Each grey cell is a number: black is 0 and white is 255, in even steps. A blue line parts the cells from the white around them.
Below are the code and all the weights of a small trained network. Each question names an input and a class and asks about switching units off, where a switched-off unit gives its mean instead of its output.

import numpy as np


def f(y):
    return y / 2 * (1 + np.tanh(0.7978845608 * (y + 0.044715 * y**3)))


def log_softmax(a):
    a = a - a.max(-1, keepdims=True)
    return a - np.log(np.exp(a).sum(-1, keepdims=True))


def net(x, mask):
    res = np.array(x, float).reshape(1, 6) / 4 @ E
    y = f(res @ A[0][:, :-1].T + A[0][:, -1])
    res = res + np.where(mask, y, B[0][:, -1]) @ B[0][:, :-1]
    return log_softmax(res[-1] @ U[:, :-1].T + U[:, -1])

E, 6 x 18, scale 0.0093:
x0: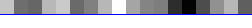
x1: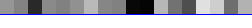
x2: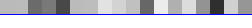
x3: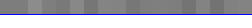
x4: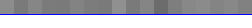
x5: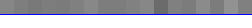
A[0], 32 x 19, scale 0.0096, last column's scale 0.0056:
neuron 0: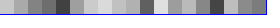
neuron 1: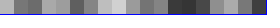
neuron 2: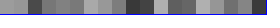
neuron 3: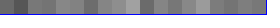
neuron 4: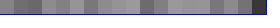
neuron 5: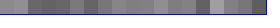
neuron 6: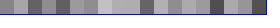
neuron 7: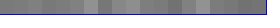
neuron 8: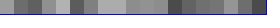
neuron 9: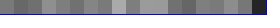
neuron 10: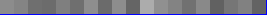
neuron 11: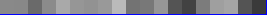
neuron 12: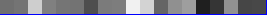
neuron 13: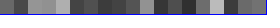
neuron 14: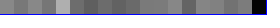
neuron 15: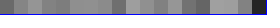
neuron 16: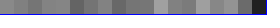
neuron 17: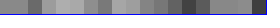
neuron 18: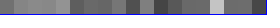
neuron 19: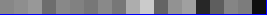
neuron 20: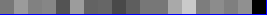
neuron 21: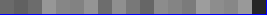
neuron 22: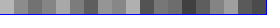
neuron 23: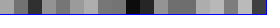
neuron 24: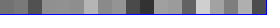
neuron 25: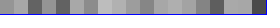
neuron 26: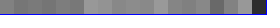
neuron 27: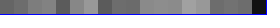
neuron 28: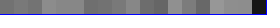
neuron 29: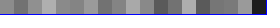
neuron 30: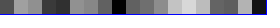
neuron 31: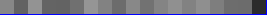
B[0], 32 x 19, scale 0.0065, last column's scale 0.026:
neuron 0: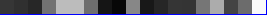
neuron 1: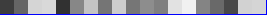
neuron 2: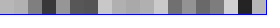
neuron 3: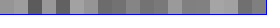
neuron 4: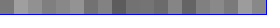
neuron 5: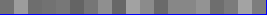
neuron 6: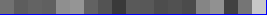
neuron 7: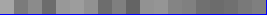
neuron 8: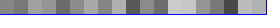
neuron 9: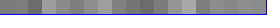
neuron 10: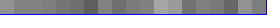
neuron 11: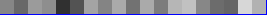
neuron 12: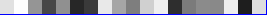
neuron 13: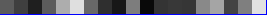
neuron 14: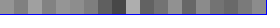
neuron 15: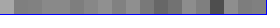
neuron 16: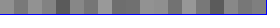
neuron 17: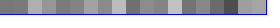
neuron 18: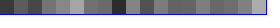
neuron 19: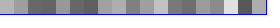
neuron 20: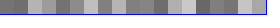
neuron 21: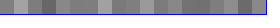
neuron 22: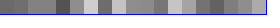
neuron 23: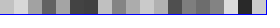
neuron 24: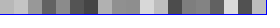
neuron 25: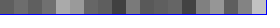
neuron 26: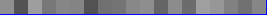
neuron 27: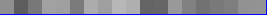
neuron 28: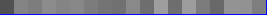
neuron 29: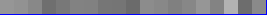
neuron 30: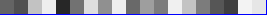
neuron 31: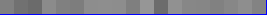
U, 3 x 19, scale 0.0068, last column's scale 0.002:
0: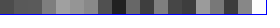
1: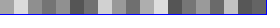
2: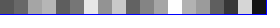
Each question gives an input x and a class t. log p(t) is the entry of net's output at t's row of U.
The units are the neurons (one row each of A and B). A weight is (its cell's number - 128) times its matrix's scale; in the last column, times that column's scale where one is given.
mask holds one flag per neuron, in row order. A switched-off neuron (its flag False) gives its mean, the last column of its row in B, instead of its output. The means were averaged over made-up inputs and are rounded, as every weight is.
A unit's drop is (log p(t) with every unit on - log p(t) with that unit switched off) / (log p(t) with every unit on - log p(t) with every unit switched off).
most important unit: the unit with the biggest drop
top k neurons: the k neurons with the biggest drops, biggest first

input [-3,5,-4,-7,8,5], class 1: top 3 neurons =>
neuron 0; neuron 23; neuron 24
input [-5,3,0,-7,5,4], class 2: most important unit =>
neuron 30
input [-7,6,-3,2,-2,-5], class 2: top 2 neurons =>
neuron 30; neuron 12
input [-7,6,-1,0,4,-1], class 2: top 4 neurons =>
neuron 30; neuron 12; neuron 20; neuron 19
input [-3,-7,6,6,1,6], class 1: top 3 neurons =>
neuron 12; neuron 13; neuron 19
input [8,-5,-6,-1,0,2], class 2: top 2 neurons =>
neuron 1; neuron 0
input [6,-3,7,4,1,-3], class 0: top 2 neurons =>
neuron 0; neuron 30
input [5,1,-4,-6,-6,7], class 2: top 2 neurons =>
neuron 0; neuron 1
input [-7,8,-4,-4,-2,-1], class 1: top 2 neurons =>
neuron 23; neuron 24
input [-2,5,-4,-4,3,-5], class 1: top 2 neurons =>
neuron 0; neuron 23
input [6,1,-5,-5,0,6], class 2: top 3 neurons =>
neuron 0; neuron 1; neuron 11
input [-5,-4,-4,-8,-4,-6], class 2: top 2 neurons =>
neuron 0; neuron 30
